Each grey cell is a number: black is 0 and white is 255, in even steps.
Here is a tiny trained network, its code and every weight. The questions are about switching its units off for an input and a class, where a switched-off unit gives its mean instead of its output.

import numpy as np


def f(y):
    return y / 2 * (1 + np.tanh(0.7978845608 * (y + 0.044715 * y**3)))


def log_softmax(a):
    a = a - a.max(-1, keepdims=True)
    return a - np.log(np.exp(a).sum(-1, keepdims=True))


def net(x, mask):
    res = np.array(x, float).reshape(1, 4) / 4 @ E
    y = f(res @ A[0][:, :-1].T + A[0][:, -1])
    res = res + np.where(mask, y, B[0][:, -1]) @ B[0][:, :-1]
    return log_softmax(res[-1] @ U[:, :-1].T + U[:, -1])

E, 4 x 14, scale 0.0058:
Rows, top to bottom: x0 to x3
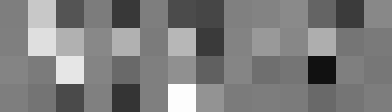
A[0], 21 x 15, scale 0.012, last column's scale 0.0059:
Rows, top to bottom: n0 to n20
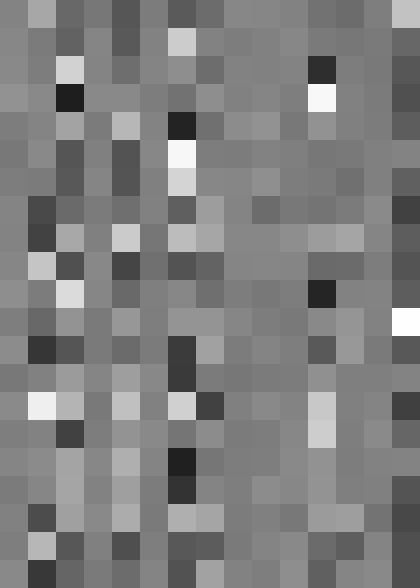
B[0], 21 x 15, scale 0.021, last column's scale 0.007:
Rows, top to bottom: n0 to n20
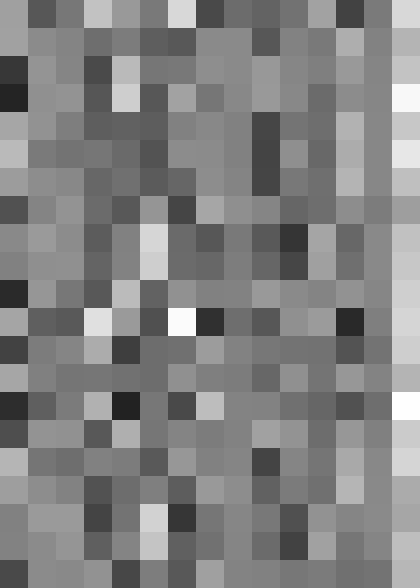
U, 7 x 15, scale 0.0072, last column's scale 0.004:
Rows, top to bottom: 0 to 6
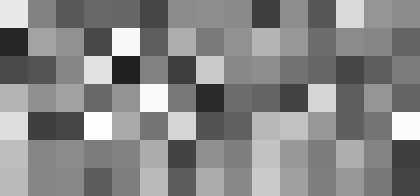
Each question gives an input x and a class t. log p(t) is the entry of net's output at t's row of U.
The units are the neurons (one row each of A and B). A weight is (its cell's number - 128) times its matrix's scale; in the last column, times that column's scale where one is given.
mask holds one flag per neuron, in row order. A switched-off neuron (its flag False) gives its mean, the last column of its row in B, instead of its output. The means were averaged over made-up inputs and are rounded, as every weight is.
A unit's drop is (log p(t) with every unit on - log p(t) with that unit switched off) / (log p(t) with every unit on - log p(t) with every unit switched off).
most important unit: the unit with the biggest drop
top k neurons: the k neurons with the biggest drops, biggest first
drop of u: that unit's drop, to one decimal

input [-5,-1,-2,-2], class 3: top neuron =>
n8
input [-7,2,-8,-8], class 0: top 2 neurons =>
n4, n16
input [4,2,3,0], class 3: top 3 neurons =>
n3, n11, n15
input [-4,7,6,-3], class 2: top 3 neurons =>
n14, n3, n15
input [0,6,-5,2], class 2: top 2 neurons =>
n14, n10
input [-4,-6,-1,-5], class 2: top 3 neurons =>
n12, n20, n5
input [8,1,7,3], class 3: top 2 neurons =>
n9, n19
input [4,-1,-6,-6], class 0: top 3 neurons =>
n16, n4, n10
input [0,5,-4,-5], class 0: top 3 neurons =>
n16, n4, n12
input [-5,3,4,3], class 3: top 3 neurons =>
n8, n3, n18
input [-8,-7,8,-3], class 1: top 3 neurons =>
n10, n2, n14
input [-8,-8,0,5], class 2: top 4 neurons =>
n12, n20, n7, n9
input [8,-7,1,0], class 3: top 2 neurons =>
n14, n9
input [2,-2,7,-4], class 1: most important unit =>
n10
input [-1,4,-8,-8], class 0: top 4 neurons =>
n16, n4, n17, n13
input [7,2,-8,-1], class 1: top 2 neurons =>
n3, n15
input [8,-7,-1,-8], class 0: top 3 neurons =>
n16, n4, n14
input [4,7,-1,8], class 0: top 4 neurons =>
n5, n6, n1, n12
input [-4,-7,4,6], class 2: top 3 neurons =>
n12, n20, n16
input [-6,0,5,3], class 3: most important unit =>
n8
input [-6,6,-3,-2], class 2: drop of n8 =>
-0.1
